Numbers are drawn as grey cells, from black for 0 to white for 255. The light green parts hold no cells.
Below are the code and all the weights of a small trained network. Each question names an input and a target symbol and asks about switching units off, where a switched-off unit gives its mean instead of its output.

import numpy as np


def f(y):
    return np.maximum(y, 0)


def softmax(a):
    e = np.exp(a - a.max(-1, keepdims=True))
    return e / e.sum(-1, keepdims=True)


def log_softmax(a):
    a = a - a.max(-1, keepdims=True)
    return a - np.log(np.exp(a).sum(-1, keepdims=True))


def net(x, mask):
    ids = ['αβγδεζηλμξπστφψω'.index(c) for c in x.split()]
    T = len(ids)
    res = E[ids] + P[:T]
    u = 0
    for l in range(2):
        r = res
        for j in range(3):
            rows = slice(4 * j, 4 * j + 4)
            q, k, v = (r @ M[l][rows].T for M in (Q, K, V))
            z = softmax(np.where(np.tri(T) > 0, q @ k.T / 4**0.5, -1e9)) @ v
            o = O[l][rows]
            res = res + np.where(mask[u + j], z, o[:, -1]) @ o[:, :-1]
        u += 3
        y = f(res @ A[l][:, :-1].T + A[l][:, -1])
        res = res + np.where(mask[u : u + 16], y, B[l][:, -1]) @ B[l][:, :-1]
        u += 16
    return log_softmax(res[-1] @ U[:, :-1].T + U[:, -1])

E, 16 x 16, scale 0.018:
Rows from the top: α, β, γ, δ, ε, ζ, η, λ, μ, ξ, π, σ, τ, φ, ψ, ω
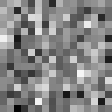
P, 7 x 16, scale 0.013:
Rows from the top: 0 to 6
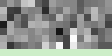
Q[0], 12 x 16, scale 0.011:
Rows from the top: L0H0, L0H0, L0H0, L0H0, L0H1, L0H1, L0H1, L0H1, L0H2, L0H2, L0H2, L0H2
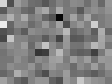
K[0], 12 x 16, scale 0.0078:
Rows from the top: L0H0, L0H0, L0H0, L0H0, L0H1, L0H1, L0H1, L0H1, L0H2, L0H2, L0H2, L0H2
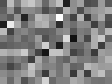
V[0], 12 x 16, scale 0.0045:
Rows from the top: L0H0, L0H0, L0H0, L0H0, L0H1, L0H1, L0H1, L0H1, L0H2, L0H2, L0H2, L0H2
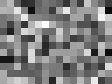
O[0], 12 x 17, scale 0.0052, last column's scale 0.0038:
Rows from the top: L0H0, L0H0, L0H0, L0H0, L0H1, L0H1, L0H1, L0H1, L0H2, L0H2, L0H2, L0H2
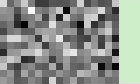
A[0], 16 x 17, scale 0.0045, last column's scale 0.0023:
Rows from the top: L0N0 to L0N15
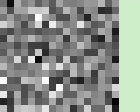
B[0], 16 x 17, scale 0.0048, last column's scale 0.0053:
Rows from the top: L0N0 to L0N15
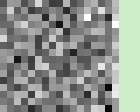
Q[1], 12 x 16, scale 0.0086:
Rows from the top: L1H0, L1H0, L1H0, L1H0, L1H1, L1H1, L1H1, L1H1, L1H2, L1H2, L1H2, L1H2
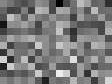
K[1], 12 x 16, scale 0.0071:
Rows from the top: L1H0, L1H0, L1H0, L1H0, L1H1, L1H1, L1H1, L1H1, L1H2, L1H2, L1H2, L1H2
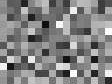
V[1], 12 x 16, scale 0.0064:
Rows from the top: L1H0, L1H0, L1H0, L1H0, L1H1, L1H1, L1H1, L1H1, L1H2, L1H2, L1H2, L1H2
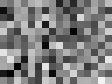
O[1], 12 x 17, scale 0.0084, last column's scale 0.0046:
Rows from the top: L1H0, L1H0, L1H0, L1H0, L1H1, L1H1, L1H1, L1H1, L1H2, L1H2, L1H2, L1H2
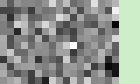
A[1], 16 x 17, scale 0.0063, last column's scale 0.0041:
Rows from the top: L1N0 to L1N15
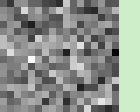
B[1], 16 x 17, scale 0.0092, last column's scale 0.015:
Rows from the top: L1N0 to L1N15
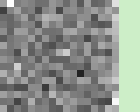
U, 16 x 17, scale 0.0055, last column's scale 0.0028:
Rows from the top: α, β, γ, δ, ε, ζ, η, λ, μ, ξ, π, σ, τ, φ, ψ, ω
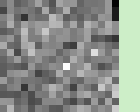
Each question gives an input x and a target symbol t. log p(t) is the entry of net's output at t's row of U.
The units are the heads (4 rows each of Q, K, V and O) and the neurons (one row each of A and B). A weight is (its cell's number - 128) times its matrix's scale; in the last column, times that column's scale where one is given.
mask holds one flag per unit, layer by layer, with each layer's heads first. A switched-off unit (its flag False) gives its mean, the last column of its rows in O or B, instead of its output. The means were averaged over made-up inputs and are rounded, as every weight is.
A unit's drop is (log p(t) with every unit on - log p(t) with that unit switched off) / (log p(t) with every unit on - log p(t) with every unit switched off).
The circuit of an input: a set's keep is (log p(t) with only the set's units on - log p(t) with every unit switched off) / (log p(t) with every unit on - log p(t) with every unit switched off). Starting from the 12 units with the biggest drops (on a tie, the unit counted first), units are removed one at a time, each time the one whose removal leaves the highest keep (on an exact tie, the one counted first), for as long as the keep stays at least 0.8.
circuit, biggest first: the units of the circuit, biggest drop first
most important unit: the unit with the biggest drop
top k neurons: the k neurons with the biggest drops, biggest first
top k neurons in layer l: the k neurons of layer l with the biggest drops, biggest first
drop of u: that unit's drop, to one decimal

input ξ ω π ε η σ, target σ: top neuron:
L1N6
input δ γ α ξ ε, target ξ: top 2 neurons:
L1N14, L0N2
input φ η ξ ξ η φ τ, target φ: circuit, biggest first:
L1H0, L0N15
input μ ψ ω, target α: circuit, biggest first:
L1H2, L1H1
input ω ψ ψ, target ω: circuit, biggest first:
L1H0, L1N11, L0N2
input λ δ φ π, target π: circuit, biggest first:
L1H2, L0H0
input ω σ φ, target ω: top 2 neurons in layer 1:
L1N0, L1N14
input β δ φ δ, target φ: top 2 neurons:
L1N0, L0N3
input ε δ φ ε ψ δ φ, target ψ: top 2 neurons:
L1N0, L1N14
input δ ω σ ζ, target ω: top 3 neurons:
L1N0, L1N4, L1N14
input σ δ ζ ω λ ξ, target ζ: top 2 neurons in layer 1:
L1N0, L1N2
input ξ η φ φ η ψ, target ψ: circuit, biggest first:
L0H1, L1H2, L0H0
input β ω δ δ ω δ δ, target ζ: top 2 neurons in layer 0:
L0N3, L0N13
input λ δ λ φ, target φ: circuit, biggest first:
L1H0
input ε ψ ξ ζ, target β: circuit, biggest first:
L1H2, L0H1
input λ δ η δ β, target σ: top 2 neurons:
L1N15, L1N10
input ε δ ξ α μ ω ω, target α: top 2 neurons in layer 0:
L0N9, L0N2
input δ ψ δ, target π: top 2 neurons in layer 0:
L0N6, L0N12
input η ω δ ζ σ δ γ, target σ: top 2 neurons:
L1N10, L1N14
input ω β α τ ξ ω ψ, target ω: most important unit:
L1H0
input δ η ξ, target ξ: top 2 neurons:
L1N14, L0N0
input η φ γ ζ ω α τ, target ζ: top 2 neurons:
L1N0, L1N2
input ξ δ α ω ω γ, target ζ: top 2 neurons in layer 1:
L1N2, L1N0
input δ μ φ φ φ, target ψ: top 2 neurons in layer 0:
L0N12, L0N0
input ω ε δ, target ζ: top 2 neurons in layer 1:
L1N0, L1N2
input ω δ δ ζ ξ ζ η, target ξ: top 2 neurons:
L1N14, L0N10
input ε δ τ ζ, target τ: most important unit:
L1H1
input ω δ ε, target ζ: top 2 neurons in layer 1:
L1N0, L1N2
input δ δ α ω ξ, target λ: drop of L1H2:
0.2
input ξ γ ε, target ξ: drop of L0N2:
0.2
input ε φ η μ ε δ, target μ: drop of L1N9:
0.1
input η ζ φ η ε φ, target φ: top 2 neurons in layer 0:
L0N11, L0N0
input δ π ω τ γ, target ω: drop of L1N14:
0.2
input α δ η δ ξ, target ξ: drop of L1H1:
0.1
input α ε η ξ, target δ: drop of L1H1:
0.1
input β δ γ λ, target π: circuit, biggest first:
L1H2
